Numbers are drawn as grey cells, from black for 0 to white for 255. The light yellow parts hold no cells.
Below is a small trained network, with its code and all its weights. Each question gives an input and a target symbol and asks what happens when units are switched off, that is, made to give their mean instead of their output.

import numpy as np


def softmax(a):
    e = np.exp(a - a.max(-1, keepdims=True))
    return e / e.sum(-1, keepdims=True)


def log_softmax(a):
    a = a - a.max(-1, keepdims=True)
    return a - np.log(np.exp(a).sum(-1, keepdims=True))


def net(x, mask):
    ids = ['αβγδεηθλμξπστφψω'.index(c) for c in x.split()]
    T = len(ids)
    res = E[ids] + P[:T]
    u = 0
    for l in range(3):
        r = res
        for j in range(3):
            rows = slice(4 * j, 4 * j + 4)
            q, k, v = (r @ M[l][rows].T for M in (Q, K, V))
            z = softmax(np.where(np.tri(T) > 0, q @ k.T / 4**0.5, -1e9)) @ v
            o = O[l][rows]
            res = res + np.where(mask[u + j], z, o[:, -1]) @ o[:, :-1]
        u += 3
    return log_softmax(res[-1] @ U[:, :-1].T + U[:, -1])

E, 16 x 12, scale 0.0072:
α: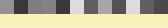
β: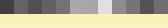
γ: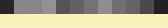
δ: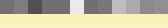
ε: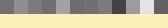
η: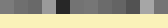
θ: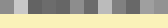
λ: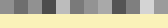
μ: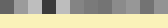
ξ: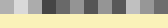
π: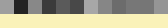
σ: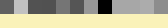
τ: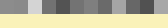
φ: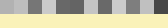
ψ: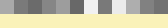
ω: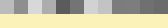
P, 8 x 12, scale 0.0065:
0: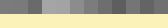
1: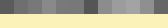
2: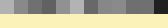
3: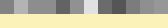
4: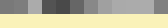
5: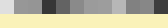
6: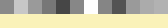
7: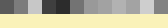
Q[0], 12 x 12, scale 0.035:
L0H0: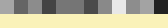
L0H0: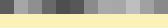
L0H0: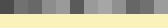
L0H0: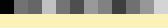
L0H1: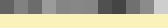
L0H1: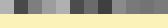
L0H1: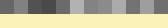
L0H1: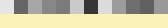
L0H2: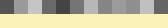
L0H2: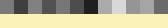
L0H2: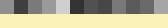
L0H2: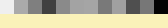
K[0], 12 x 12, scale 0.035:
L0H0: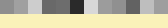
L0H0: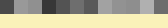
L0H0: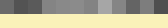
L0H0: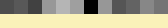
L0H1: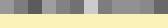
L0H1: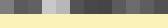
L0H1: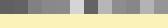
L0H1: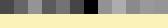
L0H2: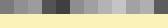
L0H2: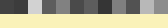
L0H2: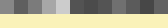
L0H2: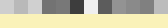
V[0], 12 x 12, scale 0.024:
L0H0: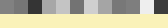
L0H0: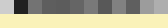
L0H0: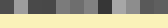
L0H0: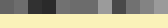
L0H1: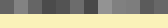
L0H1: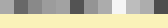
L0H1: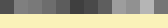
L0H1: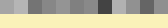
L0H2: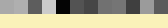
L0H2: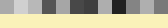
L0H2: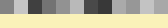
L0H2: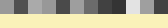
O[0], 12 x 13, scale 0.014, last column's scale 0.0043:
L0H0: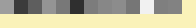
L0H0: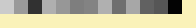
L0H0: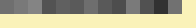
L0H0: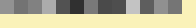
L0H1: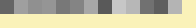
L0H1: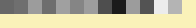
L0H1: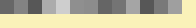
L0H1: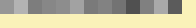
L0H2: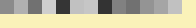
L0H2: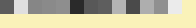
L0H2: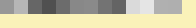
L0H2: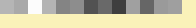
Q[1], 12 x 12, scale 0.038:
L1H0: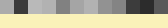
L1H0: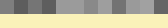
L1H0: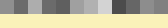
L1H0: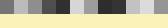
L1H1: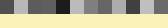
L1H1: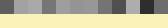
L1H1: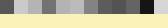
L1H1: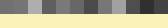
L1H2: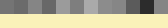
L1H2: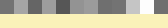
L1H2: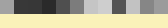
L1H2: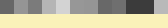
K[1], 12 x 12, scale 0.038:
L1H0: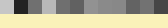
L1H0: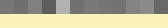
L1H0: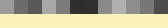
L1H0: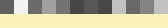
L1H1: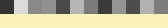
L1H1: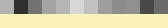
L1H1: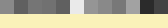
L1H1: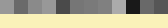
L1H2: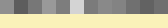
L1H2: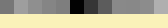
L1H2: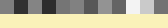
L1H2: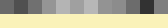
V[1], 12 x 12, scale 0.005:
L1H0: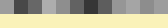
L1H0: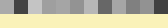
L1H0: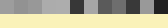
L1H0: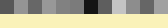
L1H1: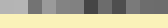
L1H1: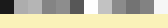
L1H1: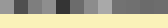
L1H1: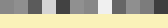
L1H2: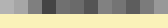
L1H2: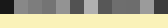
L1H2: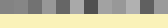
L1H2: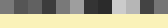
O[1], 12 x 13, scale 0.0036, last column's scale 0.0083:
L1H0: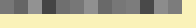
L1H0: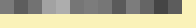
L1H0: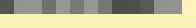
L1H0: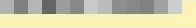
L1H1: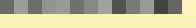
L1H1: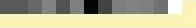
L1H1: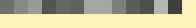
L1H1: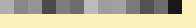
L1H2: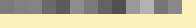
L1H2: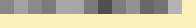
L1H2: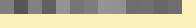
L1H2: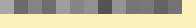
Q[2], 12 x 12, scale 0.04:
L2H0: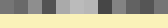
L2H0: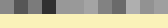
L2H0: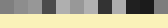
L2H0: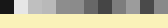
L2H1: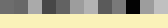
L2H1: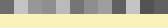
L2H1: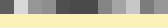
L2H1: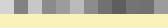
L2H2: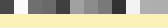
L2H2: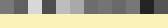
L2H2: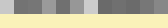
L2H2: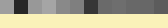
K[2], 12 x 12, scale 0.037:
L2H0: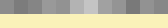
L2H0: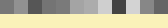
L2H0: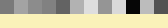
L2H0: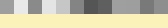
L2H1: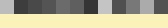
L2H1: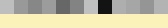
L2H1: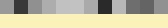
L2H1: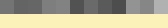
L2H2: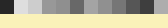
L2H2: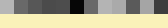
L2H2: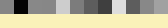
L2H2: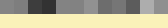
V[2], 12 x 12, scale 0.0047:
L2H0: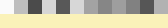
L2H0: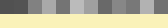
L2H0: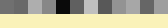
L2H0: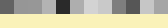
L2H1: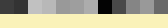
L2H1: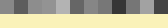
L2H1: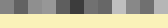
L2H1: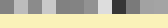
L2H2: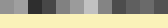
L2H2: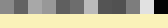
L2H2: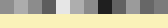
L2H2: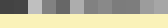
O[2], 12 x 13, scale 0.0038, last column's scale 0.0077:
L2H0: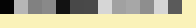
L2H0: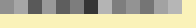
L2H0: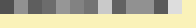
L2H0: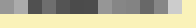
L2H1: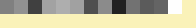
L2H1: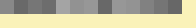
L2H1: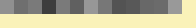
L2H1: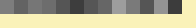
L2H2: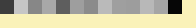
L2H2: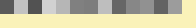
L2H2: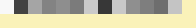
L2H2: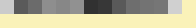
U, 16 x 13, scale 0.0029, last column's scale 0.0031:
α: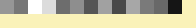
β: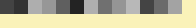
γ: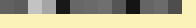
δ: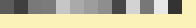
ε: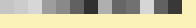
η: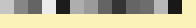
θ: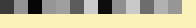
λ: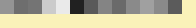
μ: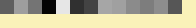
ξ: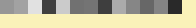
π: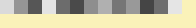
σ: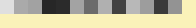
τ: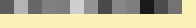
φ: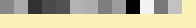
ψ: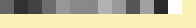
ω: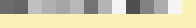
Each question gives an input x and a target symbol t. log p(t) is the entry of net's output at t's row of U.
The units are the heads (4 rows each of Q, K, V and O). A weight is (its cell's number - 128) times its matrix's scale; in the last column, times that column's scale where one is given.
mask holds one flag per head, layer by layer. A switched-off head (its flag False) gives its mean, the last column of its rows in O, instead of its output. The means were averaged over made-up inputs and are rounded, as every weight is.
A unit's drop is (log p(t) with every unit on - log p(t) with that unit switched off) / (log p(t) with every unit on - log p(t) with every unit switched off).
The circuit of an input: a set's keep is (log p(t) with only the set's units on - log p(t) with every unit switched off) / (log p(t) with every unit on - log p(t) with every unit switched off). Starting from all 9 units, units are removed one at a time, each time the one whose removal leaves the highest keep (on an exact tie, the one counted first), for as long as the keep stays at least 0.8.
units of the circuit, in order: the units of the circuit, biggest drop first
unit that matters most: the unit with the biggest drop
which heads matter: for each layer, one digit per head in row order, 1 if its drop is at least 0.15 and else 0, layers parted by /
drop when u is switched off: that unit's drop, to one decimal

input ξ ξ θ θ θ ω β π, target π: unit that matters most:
L0H0
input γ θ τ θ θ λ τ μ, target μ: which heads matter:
001 / 000 / 000
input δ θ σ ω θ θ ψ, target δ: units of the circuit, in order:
L0H2, L0H1
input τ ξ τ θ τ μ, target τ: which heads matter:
100 / 000 / 000
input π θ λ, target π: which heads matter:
101 / 000 / 000
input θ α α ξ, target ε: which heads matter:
011 / 000 / 000
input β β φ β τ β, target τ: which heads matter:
100 / 000 / 000
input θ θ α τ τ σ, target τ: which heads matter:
100 / 000 / 000
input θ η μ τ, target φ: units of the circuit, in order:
L0H1, L0H2
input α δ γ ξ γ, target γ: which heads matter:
011 / 000 / 000
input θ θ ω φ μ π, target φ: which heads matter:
101 / 000 / 000
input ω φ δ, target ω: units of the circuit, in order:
L0H0, L0H2
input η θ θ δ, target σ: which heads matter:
011 / 000 / 000
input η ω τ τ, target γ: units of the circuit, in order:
L0H2
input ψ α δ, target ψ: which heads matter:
101 / 000 / 000
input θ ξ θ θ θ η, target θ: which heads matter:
011 / 000 / 000
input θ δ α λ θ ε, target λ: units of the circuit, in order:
L0H0, L0H2
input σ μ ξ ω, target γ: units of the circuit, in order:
L0H1, L0H2
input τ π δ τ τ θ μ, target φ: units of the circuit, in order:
L0H2, L0H1
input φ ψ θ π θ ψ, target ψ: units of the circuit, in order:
L0H2, L0H0
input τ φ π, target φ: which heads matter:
110 / 000 / 000
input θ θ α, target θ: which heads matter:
011 / 000 / 000
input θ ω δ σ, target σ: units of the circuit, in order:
L0H2
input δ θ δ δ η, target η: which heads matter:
001 / 000 / 000
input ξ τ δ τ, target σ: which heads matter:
001 / 000 / 000
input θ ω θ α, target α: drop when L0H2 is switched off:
1.0
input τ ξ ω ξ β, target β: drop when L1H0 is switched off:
0.0
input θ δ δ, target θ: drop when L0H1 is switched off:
0.3
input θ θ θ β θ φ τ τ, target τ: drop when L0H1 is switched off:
0.1
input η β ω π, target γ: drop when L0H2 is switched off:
0.4
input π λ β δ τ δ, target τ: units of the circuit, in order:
L0H0
